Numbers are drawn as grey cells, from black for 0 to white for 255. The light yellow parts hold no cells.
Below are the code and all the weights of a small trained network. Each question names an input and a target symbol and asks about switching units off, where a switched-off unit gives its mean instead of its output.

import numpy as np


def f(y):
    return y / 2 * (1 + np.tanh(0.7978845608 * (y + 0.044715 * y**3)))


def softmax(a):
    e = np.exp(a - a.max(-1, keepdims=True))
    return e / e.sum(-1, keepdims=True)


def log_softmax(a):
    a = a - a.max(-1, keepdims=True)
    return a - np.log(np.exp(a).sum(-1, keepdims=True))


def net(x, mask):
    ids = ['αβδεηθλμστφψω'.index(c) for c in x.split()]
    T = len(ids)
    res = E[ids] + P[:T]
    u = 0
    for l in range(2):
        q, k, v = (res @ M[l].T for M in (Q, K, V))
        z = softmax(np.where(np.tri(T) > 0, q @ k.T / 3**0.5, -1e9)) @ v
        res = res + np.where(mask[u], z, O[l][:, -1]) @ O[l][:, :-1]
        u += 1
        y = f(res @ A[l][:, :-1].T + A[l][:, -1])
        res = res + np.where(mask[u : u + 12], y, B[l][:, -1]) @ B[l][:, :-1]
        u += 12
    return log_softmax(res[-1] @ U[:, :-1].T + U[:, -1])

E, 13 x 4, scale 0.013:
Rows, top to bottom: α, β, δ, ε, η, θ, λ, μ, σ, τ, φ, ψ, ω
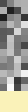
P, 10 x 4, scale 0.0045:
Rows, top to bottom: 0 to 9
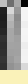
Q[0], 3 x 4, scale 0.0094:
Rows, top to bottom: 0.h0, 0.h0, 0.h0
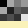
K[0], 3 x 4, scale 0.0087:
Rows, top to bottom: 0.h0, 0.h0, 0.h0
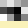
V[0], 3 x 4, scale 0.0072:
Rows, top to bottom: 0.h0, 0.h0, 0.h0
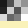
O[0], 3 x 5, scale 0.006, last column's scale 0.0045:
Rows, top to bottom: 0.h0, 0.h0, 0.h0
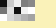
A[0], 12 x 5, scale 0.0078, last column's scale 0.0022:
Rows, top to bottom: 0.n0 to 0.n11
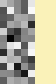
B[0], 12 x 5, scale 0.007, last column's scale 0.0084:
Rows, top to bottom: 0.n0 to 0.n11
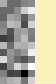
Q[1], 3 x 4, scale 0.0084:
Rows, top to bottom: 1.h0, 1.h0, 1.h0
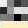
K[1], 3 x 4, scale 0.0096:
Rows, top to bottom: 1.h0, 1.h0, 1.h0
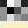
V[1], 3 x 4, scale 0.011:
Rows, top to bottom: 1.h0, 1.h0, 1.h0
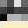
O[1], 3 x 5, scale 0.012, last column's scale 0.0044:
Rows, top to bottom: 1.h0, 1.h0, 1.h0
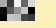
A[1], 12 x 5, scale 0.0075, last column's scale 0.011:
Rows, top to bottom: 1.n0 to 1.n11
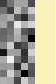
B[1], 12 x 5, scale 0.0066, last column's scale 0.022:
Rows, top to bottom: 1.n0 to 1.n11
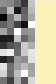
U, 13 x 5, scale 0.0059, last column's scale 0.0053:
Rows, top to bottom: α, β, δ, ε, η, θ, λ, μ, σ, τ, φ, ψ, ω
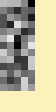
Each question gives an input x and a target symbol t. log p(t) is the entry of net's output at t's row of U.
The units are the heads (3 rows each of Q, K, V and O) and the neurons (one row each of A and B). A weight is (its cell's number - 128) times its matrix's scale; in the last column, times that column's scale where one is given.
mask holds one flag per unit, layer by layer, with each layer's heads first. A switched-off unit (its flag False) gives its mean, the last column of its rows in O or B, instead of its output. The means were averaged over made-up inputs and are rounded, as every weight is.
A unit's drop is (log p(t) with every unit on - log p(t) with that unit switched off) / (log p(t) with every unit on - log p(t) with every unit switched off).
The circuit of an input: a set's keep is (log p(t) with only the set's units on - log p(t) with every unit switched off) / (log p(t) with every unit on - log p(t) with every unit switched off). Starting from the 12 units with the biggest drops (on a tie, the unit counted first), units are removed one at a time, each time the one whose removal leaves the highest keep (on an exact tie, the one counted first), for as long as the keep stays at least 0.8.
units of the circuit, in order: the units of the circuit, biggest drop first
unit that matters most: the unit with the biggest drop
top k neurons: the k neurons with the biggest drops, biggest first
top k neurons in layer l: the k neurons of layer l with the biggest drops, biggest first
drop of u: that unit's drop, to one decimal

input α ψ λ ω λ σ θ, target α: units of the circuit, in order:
[1.h0; 1.n10]
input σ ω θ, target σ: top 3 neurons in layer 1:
[1.n3; 1.n8; 1.n1]
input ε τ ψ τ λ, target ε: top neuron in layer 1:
[1.n8]
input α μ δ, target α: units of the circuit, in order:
[1.h0; 1.n7; 1.n10]
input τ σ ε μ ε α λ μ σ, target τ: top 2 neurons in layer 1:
[1.n3; 1.n1]
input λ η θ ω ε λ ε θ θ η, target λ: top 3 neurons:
[0.n10; 0.n9; 1.n1]
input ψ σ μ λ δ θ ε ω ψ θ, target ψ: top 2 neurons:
[0.n10; 1.n7]
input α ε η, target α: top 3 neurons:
[1.n7; 1.n10; 1.n4]
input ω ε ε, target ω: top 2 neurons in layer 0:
[0.n9; 0.n6]
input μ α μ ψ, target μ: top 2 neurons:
[0.n9; 1.n9]
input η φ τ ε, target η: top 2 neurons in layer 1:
[1.n3; 1.n1]
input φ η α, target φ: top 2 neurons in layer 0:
[0.n8; 0.n9]
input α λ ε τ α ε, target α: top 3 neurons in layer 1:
[1.n7; 1.n10; 1.n4]
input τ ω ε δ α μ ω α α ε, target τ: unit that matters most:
0.h0
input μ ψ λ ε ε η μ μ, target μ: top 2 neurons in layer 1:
[1.n9; 1.n8]
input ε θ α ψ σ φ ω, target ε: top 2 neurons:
[1.n8; 1.n7]
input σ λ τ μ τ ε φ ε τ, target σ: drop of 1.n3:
0.3
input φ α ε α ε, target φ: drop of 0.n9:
0.1
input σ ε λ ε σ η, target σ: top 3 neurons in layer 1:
[1.n3; 1.n1; 1.n8]
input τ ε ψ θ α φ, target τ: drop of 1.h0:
0.5
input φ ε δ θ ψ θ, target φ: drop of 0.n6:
0.1
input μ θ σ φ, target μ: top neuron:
[0.n9]
